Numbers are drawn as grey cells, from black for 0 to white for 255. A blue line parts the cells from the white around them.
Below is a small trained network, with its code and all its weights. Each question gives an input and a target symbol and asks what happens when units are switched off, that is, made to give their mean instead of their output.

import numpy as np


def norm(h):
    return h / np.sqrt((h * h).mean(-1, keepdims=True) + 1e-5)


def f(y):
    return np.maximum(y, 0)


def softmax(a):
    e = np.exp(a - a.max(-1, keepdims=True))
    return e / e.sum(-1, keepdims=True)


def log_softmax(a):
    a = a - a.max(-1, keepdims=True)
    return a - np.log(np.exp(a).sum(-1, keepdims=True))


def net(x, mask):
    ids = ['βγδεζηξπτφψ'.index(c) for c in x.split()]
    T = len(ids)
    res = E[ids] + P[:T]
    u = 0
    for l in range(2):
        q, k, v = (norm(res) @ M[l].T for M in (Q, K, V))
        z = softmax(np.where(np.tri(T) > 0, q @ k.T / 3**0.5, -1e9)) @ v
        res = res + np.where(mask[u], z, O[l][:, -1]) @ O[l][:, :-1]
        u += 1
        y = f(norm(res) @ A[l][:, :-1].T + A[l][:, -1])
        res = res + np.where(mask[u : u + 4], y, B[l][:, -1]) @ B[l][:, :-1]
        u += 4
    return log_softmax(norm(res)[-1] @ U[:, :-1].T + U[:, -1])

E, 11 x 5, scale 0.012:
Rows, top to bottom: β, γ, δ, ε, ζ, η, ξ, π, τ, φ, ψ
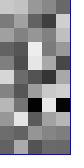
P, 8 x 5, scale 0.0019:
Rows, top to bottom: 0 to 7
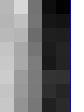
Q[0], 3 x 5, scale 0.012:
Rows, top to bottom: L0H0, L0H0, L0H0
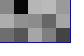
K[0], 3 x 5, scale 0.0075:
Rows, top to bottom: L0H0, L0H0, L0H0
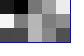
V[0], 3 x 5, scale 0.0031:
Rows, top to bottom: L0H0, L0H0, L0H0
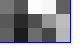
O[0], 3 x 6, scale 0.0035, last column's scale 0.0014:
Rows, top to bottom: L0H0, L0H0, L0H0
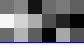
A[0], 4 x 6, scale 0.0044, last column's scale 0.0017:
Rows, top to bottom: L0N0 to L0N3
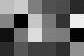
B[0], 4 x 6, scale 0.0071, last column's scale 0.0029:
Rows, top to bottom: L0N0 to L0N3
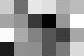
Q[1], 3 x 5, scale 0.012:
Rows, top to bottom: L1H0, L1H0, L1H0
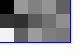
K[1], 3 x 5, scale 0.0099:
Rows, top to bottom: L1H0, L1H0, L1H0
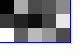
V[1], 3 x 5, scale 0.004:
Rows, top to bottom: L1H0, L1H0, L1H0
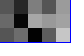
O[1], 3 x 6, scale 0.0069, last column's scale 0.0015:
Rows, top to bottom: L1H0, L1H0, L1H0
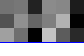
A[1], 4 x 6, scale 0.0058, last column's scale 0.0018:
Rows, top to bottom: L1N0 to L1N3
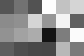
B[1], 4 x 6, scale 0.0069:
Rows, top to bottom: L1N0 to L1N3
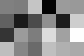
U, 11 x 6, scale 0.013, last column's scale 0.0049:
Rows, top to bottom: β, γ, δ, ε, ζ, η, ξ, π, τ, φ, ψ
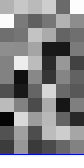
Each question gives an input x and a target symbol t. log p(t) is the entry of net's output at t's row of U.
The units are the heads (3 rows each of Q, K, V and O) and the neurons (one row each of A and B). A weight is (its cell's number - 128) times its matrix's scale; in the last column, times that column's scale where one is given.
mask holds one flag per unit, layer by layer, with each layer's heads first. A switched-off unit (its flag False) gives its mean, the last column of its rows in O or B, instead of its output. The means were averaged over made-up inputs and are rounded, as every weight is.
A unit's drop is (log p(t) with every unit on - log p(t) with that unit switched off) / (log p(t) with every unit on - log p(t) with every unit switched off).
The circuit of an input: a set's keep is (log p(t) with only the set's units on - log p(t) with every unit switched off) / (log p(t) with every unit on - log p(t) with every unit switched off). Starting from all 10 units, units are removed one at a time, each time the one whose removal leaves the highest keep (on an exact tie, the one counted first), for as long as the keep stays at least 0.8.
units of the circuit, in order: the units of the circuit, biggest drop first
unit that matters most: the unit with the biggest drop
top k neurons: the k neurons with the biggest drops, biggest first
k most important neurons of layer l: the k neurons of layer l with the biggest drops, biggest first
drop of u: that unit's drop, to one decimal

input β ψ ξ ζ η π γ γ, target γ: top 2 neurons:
[L1N2 L1N3]
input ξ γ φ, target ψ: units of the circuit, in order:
[L1H0 L0N1]
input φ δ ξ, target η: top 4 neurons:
[L1N0 L0N1 L1N2 L1N1]
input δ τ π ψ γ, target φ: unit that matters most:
L0N0
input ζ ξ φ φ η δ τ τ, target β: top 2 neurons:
[L0N1 L1N2]
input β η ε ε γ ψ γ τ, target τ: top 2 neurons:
[L0N3 L1N1]
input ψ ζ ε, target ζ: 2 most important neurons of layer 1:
[L1N1 L1N2]
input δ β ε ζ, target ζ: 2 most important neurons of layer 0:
[L0N1 L0N0]
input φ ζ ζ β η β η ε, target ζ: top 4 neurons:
[L0N2 L0N1 L1N2 L0N0]
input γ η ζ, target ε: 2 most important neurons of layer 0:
[L0N1 L0N2]
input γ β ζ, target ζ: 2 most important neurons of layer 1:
[L1N1 L1N2]
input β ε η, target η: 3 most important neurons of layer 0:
[L0N1 L0N2 L0N0]
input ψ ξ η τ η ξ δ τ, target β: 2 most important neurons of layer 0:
[L0N1 L0N3]
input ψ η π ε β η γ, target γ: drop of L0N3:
0.1
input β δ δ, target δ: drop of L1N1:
0.2
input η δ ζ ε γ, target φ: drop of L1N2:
0.1
